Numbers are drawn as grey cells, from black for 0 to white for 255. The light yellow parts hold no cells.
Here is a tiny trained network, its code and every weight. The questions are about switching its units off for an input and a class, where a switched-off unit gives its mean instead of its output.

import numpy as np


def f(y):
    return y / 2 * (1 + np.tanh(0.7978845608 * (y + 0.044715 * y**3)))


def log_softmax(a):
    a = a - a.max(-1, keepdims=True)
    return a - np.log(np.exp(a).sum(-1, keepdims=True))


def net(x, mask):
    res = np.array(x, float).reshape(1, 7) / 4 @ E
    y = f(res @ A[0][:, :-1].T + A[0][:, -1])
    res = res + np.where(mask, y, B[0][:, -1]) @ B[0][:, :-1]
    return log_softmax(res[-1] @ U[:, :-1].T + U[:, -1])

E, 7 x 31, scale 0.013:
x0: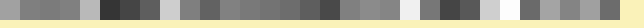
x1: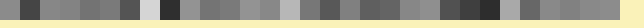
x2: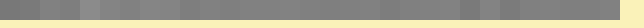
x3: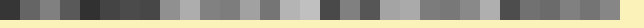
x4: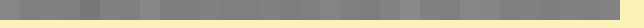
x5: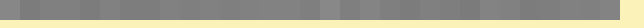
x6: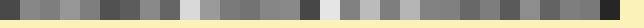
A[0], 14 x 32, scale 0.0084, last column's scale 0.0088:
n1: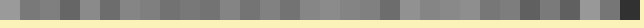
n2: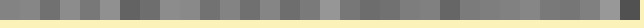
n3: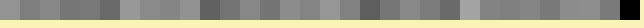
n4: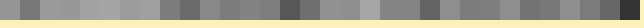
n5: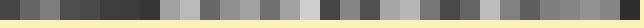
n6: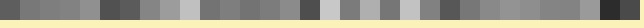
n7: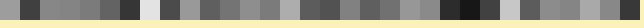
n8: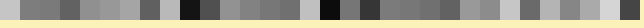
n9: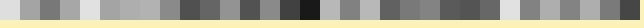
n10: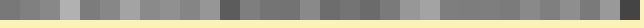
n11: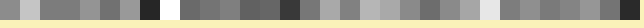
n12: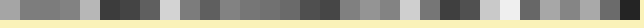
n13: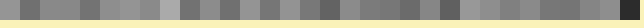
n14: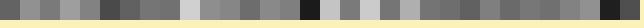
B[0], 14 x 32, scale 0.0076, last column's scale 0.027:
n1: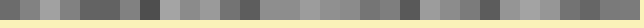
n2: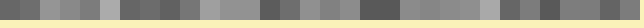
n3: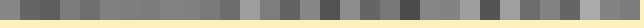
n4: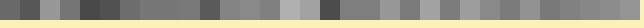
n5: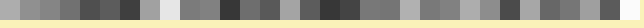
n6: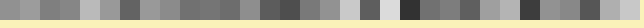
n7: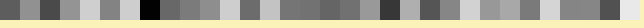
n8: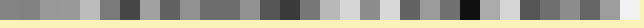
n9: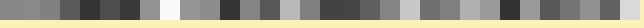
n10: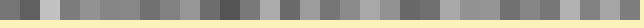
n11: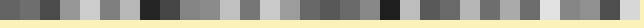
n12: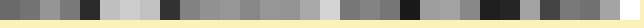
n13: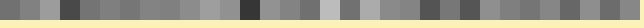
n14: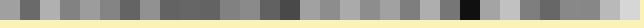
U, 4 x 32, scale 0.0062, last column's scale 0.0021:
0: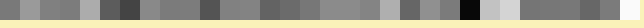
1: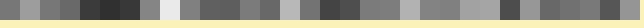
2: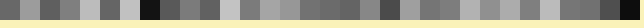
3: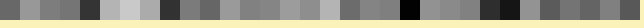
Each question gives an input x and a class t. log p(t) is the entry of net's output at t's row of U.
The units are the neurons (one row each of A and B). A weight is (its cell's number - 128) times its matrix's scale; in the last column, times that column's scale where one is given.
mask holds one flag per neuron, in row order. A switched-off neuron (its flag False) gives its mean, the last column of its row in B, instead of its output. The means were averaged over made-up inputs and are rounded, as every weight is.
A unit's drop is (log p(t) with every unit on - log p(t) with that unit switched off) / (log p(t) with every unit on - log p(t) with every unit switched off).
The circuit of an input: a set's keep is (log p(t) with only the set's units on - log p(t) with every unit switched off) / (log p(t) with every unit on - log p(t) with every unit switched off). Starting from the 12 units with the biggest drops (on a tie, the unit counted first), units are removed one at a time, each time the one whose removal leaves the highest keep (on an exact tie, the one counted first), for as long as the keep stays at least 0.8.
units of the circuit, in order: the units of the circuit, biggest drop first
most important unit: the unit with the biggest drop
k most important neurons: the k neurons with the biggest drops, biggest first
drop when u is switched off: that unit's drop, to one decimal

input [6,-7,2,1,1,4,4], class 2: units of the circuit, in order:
[n11]
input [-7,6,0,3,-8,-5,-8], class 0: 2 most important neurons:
[n12; n8]
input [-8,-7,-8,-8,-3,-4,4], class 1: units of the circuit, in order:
[n12; n9]
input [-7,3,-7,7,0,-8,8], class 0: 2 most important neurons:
[n12; n14]
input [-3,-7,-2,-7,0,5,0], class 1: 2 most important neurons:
[n9; n7]
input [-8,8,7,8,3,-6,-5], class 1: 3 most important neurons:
[n12; n11; n5]
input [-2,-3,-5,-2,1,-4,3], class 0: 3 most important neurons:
[n12; n7; n5]
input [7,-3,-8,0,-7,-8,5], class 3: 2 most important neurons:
[n12; n8]
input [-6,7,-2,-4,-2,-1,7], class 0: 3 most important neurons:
[n12; n14; n11]
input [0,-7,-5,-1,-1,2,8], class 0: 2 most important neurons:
[n14; n7]
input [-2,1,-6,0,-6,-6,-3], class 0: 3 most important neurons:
[n12; n7; n5]
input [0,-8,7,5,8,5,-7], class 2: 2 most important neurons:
[n11; n14]
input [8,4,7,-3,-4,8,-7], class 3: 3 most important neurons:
[n12; n14; n6]
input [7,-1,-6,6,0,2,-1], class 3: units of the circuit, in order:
[n12]
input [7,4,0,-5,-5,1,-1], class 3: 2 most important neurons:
[n12; n5]
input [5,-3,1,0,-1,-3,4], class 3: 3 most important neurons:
[n12; n8; n7]
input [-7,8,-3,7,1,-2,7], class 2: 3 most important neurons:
[n12; n7; n8]
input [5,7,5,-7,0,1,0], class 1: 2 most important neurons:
[n9; n11]
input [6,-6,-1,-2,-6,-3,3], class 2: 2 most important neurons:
[n11; n8]
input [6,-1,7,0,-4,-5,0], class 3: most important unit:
n12
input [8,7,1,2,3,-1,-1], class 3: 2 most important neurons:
[n12; n11]
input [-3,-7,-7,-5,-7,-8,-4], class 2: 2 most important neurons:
[n11; n5]
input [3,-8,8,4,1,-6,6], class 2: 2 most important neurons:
[n11; n8]
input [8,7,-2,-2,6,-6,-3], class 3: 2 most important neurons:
[n12; n11]
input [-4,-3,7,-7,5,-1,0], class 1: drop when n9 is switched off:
0.1
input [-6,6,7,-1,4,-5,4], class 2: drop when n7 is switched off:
0.2
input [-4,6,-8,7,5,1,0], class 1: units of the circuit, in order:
[n5]
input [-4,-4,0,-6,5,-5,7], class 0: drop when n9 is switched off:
0.0
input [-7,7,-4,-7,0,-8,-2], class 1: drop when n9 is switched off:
0.6
